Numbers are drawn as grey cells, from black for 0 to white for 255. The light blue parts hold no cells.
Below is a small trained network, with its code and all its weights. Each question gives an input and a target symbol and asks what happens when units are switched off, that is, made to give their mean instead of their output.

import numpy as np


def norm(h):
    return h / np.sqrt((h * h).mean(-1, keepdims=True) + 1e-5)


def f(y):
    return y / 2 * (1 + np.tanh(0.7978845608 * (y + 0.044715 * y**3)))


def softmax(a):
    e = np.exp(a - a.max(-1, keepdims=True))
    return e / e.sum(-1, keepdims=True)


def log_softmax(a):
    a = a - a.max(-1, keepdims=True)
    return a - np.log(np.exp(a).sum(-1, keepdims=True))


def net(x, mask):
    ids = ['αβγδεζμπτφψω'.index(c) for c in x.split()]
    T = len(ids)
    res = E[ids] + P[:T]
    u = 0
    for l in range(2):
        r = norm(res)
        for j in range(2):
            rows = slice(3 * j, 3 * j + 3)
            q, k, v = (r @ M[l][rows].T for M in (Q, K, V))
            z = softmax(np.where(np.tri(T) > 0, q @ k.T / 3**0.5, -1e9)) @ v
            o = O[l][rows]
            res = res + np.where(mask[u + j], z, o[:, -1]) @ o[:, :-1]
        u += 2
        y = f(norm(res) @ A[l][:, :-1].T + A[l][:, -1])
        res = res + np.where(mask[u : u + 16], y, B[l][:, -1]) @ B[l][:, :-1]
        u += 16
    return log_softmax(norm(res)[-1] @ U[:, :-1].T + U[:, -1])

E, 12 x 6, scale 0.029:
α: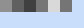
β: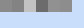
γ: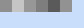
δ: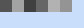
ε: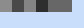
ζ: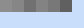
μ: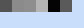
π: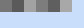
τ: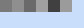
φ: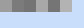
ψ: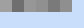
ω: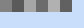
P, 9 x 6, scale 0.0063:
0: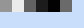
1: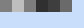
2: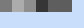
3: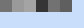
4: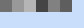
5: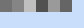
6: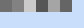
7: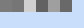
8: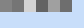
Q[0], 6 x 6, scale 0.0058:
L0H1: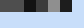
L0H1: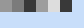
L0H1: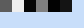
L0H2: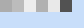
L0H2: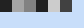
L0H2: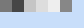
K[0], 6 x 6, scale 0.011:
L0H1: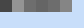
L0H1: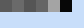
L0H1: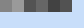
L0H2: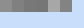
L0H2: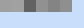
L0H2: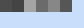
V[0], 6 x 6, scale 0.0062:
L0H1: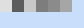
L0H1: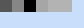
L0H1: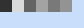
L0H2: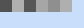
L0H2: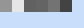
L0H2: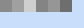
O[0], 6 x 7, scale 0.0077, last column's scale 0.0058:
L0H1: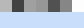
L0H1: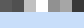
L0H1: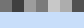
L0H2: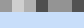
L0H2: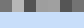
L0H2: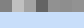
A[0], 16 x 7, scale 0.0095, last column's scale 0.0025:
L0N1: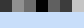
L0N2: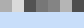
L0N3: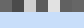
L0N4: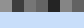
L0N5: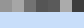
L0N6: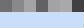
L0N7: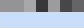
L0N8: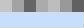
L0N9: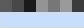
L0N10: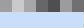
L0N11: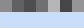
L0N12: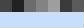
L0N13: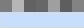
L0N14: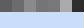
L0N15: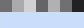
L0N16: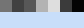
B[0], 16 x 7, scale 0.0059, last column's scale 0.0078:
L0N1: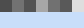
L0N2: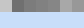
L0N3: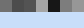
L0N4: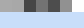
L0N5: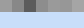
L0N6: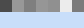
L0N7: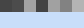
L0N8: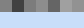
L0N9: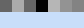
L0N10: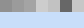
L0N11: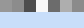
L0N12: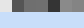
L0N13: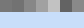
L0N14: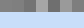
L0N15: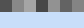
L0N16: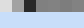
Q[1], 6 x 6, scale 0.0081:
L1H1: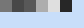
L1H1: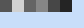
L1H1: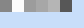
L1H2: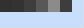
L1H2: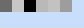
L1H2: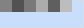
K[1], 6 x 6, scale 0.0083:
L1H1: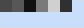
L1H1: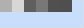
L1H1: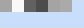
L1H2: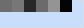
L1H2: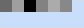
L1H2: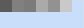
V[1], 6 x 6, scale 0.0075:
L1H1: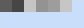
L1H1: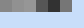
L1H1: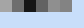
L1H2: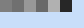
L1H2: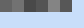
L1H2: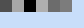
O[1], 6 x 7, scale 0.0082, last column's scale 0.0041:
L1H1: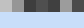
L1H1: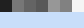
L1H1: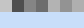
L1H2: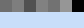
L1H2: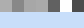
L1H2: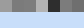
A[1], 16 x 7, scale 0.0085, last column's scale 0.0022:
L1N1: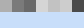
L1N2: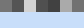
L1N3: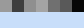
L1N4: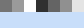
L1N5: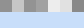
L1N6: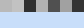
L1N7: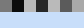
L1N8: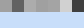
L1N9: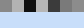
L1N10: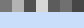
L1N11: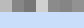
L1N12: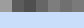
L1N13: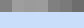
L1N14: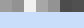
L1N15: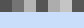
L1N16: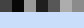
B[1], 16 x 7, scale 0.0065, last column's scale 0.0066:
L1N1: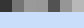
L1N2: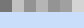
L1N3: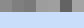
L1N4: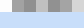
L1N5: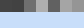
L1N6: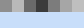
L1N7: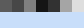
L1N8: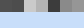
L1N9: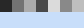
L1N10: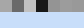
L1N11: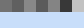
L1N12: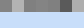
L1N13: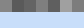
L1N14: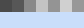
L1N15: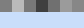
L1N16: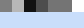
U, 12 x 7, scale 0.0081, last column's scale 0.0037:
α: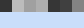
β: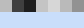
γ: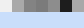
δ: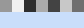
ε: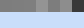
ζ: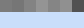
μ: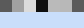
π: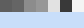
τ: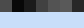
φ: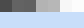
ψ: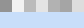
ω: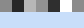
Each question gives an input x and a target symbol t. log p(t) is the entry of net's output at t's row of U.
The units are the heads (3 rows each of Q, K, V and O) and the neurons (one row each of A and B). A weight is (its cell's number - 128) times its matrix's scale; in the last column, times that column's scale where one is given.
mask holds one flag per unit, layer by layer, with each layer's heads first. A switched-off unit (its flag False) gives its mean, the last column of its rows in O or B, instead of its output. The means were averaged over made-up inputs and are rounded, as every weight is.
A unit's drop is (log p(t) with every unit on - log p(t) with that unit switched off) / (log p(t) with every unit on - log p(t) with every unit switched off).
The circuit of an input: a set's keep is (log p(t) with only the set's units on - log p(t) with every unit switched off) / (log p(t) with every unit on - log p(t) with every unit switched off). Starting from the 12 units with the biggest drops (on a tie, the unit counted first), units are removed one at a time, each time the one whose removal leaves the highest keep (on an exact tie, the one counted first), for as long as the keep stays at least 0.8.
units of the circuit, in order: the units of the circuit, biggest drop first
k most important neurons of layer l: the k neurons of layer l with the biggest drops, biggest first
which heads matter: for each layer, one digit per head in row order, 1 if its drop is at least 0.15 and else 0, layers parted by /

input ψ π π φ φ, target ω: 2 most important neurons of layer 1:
(L1N8; L1N4)
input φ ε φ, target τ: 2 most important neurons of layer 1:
(L1N4; L1N11)
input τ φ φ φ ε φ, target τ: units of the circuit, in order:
(L1N4; L1N11)
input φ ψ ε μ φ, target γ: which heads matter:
11 / 01
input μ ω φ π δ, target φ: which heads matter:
00 / 01
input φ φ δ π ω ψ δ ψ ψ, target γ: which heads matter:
10 / 00
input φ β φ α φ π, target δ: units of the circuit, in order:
(L1N16; L1N2)
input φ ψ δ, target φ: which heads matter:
00 / 00
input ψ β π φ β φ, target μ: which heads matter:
00 / 11
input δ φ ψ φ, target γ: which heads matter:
10 / 01
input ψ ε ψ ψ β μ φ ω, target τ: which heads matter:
00 / 00
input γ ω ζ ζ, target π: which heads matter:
00 / 10
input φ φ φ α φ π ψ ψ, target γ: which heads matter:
10 / 11
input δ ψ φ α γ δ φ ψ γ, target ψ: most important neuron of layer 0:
(L0N10)
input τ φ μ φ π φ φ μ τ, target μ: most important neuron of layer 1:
(L1N9)
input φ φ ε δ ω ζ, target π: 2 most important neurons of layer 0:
(L0N1; L0N13)
